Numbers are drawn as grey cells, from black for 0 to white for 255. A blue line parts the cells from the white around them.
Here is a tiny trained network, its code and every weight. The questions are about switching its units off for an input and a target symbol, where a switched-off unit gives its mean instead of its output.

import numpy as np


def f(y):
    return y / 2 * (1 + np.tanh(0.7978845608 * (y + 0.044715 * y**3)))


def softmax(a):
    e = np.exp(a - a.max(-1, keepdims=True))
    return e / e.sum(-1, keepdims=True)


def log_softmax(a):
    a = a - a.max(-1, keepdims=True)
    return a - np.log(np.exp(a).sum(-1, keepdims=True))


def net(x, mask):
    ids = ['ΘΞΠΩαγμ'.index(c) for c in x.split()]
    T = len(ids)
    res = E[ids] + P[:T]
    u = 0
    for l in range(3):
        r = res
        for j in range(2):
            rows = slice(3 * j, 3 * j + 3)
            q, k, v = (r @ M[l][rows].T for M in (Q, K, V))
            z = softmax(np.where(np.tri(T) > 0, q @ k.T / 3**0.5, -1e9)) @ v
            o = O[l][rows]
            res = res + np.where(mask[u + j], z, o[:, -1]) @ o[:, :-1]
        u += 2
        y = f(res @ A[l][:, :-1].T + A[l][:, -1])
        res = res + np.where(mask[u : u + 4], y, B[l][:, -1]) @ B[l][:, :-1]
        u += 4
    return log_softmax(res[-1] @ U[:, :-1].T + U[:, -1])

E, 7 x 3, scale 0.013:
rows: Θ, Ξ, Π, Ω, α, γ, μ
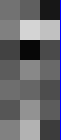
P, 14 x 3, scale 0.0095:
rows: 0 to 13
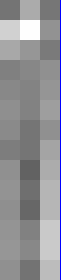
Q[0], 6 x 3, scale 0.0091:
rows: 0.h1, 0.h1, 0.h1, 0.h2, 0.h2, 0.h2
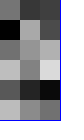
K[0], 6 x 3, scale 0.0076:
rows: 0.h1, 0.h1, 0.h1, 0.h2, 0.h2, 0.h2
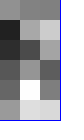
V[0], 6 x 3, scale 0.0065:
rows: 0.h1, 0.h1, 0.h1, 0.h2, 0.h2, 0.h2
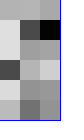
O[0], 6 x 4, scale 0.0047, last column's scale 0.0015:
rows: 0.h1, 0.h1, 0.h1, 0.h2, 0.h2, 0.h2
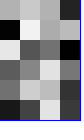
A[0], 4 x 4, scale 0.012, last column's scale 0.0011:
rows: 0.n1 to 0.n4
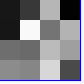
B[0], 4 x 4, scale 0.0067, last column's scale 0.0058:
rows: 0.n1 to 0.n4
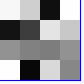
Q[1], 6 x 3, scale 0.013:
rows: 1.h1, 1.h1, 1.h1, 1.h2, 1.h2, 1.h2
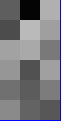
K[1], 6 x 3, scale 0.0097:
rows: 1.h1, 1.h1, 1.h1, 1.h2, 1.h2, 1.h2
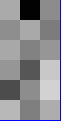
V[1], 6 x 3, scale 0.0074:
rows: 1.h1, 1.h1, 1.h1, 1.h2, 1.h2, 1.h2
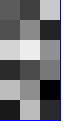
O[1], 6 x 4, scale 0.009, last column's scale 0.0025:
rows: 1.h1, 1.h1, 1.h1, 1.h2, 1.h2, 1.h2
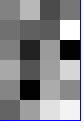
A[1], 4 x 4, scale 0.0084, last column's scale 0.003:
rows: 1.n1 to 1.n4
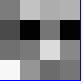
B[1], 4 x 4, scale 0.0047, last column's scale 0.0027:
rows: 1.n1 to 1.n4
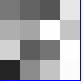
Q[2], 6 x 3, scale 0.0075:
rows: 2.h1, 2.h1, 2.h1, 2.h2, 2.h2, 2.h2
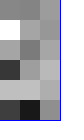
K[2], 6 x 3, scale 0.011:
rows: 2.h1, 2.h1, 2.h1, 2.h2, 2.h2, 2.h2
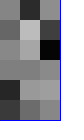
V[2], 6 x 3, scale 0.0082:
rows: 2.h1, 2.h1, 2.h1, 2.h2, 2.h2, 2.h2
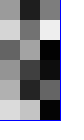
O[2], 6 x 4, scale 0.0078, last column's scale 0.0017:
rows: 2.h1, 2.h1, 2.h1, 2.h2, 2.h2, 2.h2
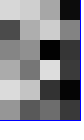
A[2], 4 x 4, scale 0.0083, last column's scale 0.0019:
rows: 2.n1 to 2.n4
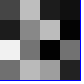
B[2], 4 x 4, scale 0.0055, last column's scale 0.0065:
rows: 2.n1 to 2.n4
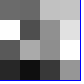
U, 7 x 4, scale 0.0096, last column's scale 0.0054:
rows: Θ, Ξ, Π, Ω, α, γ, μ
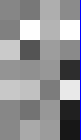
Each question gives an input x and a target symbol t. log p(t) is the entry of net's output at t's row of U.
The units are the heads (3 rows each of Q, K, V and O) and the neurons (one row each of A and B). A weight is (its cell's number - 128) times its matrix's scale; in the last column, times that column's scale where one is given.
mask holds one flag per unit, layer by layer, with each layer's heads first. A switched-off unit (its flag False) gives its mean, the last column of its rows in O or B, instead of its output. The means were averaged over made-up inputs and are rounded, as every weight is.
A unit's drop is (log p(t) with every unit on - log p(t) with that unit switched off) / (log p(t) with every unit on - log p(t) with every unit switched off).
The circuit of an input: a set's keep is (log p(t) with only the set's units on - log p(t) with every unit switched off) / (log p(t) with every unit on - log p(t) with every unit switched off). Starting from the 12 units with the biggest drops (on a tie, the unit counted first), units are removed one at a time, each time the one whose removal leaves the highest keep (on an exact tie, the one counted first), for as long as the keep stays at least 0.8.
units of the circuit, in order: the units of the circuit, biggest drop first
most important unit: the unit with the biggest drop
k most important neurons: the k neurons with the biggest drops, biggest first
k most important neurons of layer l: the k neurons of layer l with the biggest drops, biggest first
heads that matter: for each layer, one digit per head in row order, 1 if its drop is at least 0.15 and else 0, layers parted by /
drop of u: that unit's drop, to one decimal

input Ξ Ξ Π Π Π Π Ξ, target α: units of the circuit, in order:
2.h1, 1.h2, 0.n4
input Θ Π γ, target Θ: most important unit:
0.h1
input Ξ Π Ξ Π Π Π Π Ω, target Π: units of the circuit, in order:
1.h2, 2.h2, 0.h1
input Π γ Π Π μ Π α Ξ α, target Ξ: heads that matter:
00 / 01 / 11
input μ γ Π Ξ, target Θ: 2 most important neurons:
0.n2, 0.n1
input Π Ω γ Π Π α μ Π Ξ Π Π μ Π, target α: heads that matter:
00 / 00 / 01
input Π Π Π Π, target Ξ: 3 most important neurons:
1.n2, 0.n1, 2.n2
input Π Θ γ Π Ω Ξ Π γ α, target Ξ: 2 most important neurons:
0.n1, 1.n3
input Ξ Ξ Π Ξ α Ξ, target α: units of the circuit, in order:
1.h2, 2.h1, 0.n4
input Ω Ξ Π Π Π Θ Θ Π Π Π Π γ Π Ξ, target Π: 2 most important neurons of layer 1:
1.n3, 1.n4
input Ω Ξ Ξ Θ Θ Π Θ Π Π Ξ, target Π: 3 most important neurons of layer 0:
0.n2, 0.n4, 0.n1
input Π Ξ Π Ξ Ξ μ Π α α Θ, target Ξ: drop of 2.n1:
0.0
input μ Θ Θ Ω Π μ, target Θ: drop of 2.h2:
0.2
